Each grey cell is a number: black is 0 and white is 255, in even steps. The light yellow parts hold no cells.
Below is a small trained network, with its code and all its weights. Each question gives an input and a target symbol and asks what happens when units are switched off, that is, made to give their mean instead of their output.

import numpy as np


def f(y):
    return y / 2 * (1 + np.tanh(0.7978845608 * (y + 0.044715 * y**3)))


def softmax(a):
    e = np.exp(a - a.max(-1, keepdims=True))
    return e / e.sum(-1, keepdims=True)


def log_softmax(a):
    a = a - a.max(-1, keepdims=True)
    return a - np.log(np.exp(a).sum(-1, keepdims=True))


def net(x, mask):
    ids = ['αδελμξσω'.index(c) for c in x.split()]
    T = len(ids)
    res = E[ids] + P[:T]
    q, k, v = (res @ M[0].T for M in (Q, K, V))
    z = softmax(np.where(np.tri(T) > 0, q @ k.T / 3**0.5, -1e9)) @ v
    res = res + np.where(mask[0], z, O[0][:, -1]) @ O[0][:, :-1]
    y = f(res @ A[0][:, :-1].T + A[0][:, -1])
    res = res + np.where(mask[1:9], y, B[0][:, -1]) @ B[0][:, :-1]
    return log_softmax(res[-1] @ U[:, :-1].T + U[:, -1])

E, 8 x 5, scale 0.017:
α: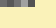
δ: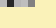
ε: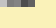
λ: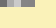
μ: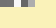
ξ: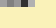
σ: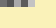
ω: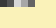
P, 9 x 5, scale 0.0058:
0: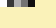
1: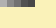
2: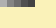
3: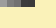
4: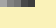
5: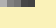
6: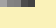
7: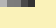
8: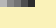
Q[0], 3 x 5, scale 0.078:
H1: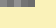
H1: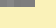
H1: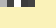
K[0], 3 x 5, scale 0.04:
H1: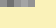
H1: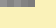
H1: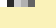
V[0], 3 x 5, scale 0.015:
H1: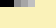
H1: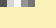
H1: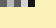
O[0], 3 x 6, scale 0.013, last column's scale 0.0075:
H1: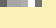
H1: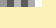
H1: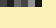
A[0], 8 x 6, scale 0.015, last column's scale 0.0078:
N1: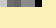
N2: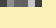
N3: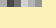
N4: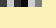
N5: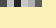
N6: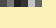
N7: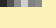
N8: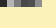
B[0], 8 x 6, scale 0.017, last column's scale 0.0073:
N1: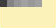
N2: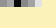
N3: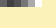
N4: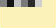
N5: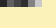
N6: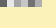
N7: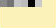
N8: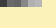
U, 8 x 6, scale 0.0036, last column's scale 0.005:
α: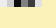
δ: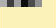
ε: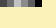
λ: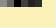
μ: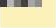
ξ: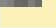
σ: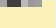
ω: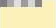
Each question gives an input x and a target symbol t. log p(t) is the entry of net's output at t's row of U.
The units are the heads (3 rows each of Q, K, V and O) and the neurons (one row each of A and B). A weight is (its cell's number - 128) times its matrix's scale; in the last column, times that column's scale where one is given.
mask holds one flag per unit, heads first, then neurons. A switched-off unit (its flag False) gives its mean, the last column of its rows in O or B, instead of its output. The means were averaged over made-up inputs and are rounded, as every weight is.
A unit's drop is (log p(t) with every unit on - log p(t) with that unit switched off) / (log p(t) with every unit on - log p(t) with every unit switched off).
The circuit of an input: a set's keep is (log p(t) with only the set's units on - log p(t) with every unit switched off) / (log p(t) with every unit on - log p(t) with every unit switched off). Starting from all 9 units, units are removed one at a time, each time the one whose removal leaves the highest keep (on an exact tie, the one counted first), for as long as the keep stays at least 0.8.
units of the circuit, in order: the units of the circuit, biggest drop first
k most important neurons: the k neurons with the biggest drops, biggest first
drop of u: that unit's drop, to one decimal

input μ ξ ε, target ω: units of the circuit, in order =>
H1, N1
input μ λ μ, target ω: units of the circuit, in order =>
H1
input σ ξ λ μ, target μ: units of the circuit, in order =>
H1, N5
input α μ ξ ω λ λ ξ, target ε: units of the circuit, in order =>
N4, N6, H1
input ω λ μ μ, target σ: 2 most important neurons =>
N2, N3
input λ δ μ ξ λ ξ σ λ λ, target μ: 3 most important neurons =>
N5, N4, N7
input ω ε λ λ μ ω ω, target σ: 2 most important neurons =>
N2, N3
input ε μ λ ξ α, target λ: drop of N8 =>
0.2
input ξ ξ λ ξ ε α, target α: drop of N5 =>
0.1
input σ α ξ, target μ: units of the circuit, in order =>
H1, N5
